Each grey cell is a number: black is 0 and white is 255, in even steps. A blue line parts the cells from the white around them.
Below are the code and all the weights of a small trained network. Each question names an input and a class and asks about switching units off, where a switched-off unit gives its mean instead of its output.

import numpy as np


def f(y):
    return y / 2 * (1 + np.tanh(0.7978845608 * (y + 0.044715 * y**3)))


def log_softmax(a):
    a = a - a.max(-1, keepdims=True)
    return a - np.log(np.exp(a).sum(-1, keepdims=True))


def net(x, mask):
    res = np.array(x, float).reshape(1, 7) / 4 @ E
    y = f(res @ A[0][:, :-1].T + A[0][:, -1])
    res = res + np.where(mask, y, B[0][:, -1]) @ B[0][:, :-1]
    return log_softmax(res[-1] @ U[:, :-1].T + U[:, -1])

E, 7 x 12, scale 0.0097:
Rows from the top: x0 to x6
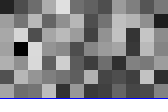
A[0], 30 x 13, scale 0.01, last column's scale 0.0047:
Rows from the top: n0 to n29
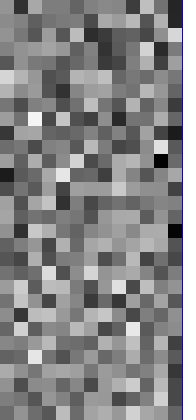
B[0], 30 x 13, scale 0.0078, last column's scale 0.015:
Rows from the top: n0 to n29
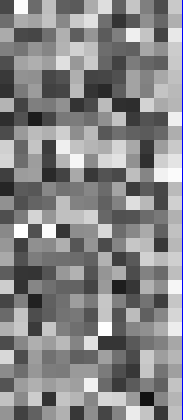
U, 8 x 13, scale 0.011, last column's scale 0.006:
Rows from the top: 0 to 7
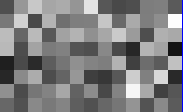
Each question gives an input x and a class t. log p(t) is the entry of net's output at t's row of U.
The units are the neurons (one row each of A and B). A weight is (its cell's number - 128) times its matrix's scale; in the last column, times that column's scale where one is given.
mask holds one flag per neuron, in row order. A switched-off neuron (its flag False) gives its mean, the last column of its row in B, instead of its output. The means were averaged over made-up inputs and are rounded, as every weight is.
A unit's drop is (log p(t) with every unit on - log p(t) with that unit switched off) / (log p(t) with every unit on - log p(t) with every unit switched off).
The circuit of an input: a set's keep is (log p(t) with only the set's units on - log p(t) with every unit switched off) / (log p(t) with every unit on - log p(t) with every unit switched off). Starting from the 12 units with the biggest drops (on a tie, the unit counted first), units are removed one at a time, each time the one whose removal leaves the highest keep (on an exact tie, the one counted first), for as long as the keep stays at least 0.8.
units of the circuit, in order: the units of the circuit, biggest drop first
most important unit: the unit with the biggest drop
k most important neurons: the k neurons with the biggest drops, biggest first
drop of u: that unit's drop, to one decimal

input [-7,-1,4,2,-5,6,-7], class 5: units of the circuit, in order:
(n6)
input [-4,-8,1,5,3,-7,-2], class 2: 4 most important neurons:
(n28; n10; n4; n9)
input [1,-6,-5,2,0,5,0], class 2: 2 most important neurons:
(n10; n28)
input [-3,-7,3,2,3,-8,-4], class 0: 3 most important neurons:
(n24; n11; n1)
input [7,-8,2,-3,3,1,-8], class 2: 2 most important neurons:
(n10; n28)
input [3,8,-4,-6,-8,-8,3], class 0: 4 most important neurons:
(n27; n1; n15; n24)
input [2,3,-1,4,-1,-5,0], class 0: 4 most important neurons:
(n27; n23; n15; n24)
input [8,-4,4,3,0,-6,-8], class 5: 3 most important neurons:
(n12; n2; n14)
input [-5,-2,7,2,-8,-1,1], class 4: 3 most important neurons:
(n13; n19; n18)
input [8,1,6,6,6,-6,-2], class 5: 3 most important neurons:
(n12; n23; n22)
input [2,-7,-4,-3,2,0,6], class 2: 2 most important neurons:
(n28; n10)
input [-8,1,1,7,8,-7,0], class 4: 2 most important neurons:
(n8; n12)
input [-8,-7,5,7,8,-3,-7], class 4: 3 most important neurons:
(n8; n12; n23)
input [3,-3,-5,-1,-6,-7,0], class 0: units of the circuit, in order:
(n27)
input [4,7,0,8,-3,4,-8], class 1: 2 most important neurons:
(n0; n16)
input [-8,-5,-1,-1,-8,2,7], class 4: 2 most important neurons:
(n12; n19)
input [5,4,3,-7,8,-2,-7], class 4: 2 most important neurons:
(n21; n8)
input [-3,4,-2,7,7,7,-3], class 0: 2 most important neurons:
(n3; n9)
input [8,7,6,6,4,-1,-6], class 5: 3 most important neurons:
(n12; n10; n28)
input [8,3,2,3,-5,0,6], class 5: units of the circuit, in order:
(n12)
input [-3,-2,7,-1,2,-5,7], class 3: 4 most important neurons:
(n20; n26; n29; n17)
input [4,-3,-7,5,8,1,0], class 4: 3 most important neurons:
(n8; n20; n23)
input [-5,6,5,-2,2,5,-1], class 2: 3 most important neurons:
(n11; n12; n27)
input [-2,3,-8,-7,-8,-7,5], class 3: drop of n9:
0.1
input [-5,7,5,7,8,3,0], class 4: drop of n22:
-0.1
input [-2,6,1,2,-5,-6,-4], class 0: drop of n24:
0.2
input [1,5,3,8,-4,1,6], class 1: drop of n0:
0.1
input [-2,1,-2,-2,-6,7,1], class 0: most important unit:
n4
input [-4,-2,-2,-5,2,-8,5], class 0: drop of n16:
0.0
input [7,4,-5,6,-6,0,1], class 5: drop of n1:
0.1
